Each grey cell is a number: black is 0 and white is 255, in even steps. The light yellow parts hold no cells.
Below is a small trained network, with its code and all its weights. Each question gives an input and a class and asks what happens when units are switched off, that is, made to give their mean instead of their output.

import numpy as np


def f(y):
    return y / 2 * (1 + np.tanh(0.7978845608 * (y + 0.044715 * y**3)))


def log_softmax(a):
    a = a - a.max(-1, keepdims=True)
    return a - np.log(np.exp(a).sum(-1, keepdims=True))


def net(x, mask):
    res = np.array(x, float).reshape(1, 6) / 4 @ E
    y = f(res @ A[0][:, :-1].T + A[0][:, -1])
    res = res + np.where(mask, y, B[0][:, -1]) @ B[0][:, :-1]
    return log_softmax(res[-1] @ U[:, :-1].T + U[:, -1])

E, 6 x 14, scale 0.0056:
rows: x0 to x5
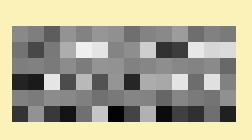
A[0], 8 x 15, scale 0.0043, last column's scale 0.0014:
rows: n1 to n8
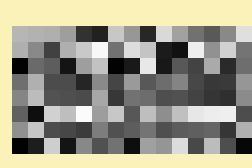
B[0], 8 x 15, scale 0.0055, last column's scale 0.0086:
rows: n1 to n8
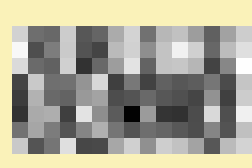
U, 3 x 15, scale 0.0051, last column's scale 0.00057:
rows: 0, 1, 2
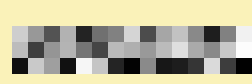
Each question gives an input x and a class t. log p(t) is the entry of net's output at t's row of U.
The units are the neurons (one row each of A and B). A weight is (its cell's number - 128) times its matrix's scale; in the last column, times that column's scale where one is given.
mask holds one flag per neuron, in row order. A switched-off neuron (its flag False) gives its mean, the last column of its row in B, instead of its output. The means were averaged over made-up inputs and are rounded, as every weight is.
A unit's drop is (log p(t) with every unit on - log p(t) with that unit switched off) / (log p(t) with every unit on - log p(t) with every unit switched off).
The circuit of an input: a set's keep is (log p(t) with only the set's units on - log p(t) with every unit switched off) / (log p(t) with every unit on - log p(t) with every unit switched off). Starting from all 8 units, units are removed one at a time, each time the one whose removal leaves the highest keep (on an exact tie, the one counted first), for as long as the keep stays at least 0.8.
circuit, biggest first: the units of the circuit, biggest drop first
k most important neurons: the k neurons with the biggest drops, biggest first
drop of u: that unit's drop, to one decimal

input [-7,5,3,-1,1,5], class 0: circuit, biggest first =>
(n3)
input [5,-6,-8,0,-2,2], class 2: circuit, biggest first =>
(n2 n3)
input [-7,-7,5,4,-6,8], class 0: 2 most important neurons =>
(n3 n8)
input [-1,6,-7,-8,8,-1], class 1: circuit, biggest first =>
(n2 n4)
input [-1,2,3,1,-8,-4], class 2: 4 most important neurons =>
(n3 n6 n8 n2)
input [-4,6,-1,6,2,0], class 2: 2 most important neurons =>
(n6 n1)
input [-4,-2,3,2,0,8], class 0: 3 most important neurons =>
(n3 n6 n8)
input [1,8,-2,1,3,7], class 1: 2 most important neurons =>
(n2 n4)
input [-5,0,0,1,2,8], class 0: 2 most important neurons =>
(n3 n6)
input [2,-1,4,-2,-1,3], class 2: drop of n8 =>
0.2
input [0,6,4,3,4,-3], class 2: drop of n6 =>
0.7
